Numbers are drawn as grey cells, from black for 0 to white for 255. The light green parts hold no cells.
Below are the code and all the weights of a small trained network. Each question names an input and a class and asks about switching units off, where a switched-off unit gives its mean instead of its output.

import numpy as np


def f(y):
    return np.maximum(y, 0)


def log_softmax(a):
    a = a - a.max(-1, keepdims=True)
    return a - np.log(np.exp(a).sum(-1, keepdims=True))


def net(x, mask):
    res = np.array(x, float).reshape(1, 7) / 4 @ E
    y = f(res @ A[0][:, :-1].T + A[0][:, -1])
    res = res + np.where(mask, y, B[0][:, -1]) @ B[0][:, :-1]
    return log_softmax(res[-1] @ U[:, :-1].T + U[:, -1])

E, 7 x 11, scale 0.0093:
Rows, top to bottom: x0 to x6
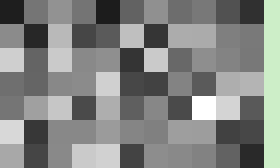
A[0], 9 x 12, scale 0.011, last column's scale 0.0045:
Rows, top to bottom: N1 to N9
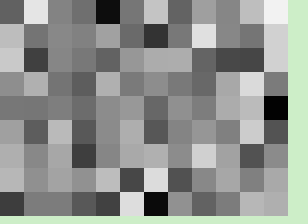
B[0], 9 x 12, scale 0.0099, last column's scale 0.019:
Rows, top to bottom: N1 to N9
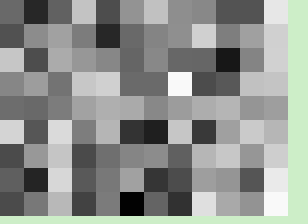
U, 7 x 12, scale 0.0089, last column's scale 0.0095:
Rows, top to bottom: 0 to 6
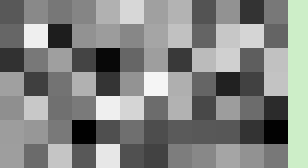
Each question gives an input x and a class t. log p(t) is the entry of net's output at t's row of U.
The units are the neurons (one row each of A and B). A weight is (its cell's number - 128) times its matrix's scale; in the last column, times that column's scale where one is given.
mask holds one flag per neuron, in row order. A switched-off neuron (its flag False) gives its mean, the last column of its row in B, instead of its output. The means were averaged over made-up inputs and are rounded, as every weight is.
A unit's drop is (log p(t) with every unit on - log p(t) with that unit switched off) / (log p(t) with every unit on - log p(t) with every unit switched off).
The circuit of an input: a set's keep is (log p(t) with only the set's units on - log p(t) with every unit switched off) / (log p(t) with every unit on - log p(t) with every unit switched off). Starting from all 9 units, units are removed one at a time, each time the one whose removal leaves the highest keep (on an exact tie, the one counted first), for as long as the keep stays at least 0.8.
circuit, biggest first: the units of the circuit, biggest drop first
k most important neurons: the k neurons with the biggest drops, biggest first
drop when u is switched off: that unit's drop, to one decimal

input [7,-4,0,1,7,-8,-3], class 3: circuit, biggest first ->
(N1, N9)
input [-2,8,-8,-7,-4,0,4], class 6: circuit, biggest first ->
(N1)
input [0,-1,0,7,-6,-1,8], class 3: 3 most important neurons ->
(N9, N6, N7)
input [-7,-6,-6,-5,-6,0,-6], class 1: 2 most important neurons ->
(N4, N8)
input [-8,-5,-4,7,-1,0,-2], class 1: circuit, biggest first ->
(N4, N3, N9)
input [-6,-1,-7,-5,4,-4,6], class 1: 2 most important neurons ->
(N9, N8)
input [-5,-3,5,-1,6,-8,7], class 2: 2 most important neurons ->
(N6, N2)
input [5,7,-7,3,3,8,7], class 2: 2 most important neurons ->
(N2, N4)
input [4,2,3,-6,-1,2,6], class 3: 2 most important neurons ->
(N3, N9)
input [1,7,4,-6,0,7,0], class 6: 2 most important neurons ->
(N1, N7)
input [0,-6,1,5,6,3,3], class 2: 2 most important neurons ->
(N6, N2)
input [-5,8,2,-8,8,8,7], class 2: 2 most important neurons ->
(N2, N7)
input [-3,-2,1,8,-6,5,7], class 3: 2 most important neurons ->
(N9, N6)
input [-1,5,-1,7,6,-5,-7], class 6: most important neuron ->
(N6)
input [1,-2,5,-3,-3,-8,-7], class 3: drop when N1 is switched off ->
0.5
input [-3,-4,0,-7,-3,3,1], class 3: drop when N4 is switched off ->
0.0
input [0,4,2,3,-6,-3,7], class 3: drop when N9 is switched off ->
0.3
